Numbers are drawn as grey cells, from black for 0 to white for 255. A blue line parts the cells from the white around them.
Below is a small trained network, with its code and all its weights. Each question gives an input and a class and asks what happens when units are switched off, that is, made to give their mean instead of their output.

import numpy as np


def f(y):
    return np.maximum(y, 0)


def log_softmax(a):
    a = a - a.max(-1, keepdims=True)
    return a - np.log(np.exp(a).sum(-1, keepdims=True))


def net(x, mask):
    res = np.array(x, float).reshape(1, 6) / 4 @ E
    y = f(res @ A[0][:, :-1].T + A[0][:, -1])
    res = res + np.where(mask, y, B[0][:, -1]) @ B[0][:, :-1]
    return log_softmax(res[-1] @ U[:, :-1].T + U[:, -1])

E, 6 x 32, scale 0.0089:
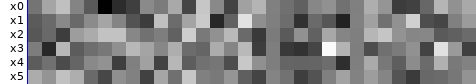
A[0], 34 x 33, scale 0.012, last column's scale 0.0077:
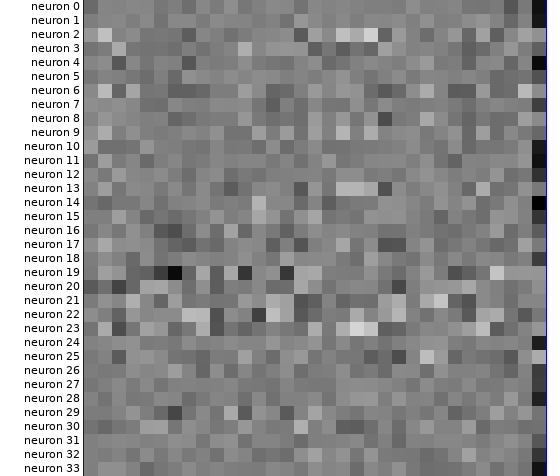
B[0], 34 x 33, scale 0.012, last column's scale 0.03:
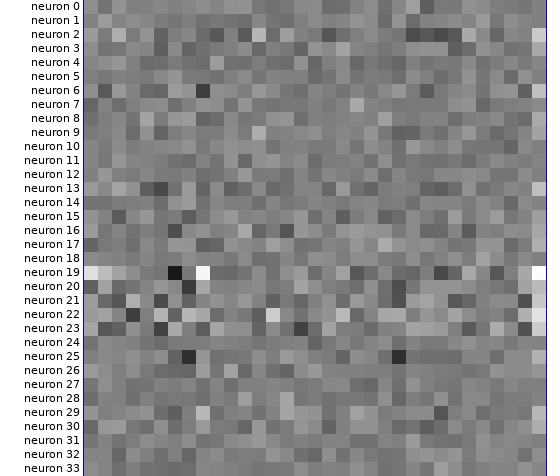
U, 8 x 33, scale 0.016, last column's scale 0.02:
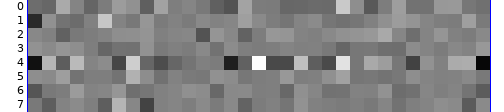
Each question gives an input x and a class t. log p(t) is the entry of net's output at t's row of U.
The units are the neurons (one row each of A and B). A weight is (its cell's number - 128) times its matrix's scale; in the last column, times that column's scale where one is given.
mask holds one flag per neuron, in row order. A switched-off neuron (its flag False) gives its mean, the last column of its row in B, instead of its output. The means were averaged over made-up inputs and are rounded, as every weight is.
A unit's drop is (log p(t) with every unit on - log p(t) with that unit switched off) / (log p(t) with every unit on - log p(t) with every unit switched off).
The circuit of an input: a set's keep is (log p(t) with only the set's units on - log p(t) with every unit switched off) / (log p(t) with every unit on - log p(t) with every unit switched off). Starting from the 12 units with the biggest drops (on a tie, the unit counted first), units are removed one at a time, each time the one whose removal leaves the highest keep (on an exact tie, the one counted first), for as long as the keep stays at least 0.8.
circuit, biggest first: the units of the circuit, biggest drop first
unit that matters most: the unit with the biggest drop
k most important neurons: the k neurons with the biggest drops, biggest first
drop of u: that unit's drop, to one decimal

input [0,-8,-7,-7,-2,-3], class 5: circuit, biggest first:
(neuron 22)
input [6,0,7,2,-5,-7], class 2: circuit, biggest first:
(neuron 19; neuron 2)
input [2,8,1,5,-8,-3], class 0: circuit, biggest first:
(neuron 19; neuron 21; neuron 2)
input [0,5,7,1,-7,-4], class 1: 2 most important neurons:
(neuron 19; neuron 23)
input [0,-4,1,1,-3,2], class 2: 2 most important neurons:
(neuron 19; neuron 21)
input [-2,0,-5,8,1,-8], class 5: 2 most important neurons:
(neuron 21; neuron 25)
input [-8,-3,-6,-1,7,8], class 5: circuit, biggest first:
(neuron 21; neuron 20)
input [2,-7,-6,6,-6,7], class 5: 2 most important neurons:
(neuron 22; neuron 23)
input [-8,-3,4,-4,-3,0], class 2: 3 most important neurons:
(neuron 22; neuron 23; neuron 19)
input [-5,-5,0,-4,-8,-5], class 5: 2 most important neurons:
(neuron 22; neuron 2)
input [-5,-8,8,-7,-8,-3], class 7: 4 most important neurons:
(neuron 23; neuron 19; neuron 21; neuron 2)
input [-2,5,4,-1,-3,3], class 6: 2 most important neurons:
(neuron 19; neuron 22)
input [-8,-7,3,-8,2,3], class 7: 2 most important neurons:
(neuron 23; neuron 19)
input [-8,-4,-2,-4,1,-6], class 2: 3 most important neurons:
(neuron 23; neuron 22; neuron 19)
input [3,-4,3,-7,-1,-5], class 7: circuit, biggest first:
(neuron 23)
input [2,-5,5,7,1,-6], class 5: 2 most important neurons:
(neuron 23; neuron 22)
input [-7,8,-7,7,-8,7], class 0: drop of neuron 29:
0.0
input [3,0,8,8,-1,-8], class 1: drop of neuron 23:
0.1
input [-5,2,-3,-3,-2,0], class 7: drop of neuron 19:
0.5
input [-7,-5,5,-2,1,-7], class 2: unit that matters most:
neuron 23
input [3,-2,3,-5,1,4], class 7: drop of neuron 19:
0.1
